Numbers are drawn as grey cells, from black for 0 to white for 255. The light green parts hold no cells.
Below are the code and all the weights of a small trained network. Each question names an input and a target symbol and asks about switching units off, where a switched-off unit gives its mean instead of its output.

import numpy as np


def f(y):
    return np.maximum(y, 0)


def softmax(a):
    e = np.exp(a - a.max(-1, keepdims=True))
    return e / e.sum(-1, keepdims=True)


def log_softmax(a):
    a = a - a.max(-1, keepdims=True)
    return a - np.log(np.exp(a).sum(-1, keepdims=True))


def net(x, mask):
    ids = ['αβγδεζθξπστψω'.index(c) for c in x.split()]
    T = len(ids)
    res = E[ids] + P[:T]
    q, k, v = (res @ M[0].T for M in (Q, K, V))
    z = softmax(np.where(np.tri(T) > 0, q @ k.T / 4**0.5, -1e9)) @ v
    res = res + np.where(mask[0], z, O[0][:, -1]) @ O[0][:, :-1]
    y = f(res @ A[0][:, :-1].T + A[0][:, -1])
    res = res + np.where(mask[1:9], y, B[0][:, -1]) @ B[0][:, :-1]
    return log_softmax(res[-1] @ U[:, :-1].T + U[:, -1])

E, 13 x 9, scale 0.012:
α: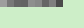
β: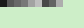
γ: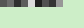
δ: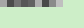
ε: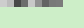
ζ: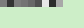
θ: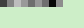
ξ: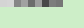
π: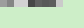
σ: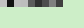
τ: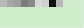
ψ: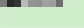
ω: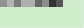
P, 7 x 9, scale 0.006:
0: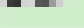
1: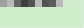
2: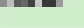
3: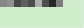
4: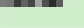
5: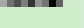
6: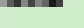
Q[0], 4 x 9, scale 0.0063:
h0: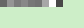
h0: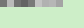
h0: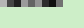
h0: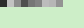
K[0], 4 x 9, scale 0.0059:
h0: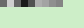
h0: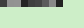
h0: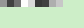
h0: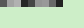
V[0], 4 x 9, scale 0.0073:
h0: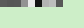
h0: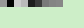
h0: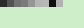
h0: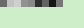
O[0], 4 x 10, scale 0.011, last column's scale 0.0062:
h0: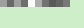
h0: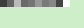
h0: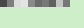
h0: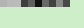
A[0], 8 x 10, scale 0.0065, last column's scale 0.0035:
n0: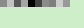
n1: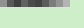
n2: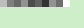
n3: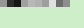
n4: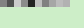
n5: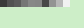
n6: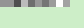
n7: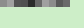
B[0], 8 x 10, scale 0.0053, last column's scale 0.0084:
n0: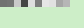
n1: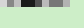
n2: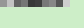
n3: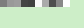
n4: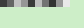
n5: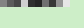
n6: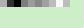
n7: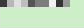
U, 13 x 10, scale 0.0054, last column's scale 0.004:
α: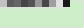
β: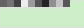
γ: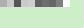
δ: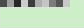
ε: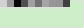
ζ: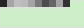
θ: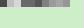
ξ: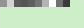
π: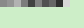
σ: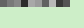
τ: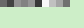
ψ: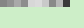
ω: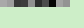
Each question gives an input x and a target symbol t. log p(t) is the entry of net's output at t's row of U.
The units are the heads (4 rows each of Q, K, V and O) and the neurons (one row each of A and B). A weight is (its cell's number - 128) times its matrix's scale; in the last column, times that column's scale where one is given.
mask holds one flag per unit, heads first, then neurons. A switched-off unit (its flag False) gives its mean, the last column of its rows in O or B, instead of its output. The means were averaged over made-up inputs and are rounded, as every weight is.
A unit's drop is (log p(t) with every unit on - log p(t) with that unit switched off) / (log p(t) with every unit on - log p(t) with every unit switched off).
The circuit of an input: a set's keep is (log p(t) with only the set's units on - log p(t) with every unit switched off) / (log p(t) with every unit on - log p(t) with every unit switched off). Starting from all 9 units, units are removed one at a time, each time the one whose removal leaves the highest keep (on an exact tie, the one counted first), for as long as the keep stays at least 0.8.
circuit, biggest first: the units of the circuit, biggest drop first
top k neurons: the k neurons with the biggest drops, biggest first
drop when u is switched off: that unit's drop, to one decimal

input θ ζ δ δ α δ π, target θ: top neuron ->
[n0]
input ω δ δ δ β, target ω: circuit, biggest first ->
[h0; n5]
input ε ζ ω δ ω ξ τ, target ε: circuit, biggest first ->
[h0; n4]
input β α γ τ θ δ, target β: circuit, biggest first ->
[h0; n3]
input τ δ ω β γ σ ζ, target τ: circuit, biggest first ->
[h0; n0]
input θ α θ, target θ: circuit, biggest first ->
[h0; n0]
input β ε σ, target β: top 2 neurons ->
[n3; n1]
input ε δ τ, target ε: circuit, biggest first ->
[h0; n6]
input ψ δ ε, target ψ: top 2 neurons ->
[n3; n2]
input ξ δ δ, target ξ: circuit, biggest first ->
[h0; n7; n0]
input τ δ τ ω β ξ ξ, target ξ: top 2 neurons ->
[n0; n2]
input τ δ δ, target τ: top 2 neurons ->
[n0; n6]
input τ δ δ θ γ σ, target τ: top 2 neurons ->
[n0; n3]
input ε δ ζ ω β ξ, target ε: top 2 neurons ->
[n6; n4]
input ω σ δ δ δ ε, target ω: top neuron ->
[n0]
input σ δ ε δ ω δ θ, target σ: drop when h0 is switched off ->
1.0
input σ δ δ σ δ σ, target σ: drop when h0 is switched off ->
1.0
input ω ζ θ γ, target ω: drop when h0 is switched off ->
0.6
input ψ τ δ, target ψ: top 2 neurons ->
[n3; n2]
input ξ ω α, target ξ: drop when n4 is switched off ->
0.1
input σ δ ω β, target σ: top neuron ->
[n4]
